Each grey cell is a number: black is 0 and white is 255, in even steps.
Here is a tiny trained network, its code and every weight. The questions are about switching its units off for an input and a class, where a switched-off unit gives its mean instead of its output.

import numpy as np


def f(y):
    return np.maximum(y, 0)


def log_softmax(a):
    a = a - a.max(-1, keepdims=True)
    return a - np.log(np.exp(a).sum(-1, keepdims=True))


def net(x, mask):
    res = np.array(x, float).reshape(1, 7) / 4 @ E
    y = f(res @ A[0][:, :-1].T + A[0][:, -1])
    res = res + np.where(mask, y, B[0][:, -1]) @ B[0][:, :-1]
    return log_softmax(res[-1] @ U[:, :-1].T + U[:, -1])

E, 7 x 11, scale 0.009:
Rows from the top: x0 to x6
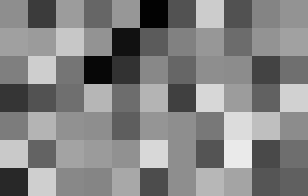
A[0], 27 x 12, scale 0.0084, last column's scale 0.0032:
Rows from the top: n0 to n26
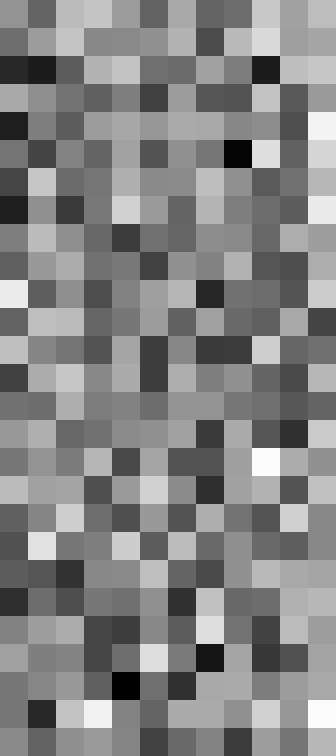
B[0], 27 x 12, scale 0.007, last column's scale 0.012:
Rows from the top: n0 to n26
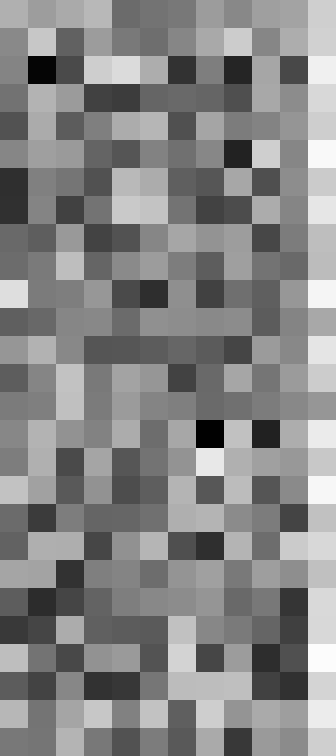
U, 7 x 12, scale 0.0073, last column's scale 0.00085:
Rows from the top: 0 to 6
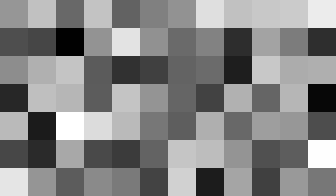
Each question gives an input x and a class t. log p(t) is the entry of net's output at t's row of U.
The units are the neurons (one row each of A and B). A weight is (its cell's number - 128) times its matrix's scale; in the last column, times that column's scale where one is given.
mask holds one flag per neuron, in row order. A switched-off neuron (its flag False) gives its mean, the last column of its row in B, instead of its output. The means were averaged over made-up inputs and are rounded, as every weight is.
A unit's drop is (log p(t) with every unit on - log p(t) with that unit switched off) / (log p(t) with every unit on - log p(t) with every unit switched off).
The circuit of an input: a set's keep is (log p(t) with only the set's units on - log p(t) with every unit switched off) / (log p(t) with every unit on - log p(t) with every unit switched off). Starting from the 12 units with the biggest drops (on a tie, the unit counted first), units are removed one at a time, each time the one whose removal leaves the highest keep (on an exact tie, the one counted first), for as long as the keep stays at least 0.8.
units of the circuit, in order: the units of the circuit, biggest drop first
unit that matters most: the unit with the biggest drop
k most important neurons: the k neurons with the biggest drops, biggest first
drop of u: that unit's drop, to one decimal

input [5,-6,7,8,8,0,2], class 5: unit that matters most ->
n24
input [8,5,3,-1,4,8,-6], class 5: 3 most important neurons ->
[n24, n15, n22]
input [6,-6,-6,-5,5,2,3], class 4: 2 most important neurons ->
[n25, n0]
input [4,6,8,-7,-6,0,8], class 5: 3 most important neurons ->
[n22, n24, n8]
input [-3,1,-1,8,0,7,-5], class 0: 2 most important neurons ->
[n16, n15]
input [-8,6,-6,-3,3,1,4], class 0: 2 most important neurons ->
[n16, n1]
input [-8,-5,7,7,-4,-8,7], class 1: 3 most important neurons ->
[n21, n2, n7]
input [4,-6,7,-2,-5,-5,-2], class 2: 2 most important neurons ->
[n5, n12]
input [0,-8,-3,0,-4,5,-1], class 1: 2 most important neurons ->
[n2, n7]
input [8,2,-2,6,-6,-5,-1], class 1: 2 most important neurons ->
[n2, n21]
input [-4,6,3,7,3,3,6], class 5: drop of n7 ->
0.0
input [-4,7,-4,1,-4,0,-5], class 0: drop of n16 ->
0.1
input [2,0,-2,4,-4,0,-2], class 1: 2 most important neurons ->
[n2, n21]
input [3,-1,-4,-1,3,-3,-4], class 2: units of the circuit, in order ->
[n5]
